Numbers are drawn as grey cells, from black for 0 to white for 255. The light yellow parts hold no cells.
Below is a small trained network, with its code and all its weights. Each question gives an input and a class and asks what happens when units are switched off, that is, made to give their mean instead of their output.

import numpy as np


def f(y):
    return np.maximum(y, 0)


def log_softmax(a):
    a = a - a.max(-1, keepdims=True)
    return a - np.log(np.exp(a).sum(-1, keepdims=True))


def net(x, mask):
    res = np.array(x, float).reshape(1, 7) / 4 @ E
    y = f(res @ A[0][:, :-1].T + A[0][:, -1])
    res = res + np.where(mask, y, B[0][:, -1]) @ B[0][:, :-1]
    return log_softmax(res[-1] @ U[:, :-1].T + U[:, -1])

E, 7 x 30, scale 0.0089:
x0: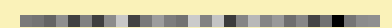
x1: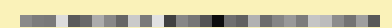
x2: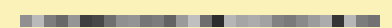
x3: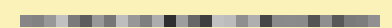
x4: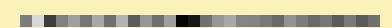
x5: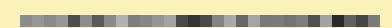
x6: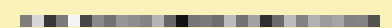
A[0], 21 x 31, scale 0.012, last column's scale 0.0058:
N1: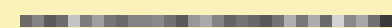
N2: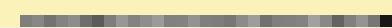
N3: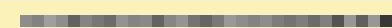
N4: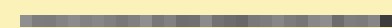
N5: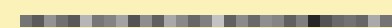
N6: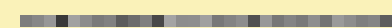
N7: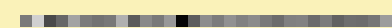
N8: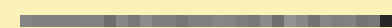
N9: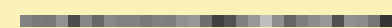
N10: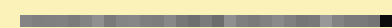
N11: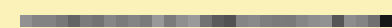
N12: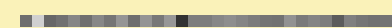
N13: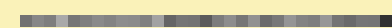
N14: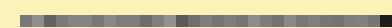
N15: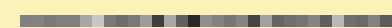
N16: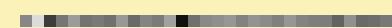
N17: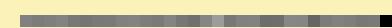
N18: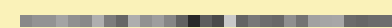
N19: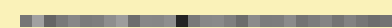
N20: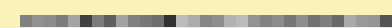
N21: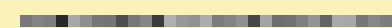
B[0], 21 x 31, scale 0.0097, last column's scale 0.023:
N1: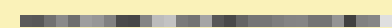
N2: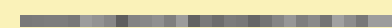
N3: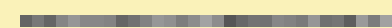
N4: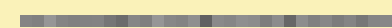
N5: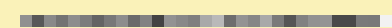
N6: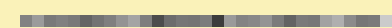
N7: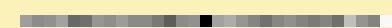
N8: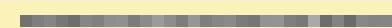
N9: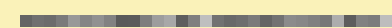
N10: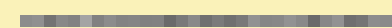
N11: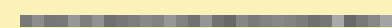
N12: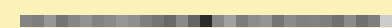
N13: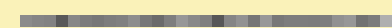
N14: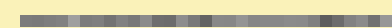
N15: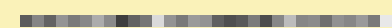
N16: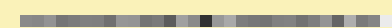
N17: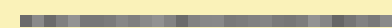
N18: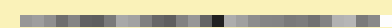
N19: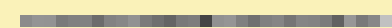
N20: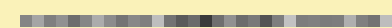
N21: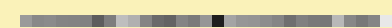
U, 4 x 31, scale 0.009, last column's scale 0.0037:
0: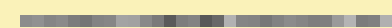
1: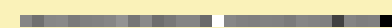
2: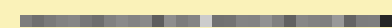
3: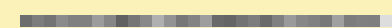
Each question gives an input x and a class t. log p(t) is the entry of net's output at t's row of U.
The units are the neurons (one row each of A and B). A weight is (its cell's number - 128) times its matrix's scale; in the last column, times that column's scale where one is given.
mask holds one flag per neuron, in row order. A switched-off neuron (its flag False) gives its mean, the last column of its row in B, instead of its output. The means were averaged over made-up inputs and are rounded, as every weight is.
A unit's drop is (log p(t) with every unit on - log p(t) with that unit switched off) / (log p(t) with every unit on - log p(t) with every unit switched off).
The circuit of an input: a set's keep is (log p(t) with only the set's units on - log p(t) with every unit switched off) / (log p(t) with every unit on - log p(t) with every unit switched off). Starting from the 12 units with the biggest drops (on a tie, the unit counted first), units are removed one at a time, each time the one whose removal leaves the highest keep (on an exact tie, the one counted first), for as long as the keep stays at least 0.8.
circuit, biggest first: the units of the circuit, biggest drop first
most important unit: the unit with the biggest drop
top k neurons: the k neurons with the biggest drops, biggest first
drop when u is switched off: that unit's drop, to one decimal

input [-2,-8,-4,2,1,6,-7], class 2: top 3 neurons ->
N5, N7, N16
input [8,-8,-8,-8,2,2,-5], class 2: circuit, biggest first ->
N21, N5
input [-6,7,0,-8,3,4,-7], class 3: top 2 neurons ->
N15, N7
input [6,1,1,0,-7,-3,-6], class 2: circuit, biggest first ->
N5, N7
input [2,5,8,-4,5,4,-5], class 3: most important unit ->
N9
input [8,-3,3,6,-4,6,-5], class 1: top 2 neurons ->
N5, N21
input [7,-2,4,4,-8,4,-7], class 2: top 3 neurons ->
N5, N9, N7
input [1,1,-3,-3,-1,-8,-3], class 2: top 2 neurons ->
N21, N20
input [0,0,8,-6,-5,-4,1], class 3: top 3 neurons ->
N7, N18, N9
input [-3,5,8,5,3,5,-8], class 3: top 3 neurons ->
N9, N3, N7
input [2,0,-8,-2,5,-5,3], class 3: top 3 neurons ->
N1, N15, N18
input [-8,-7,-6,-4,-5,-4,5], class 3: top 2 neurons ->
N15, N1
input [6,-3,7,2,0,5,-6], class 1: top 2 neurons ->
N5, N21
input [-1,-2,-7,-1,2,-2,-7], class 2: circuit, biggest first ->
N5
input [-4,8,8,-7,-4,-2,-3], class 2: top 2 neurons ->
N15, N7
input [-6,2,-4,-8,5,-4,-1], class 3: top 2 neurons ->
N15, N1
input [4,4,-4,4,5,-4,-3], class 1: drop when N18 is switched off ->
0.2
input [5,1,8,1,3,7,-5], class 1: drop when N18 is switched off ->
0.1
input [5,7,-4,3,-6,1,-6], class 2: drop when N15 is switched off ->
0.3
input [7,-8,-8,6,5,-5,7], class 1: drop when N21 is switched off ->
0.0
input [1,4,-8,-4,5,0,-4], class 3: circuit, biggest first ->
N15
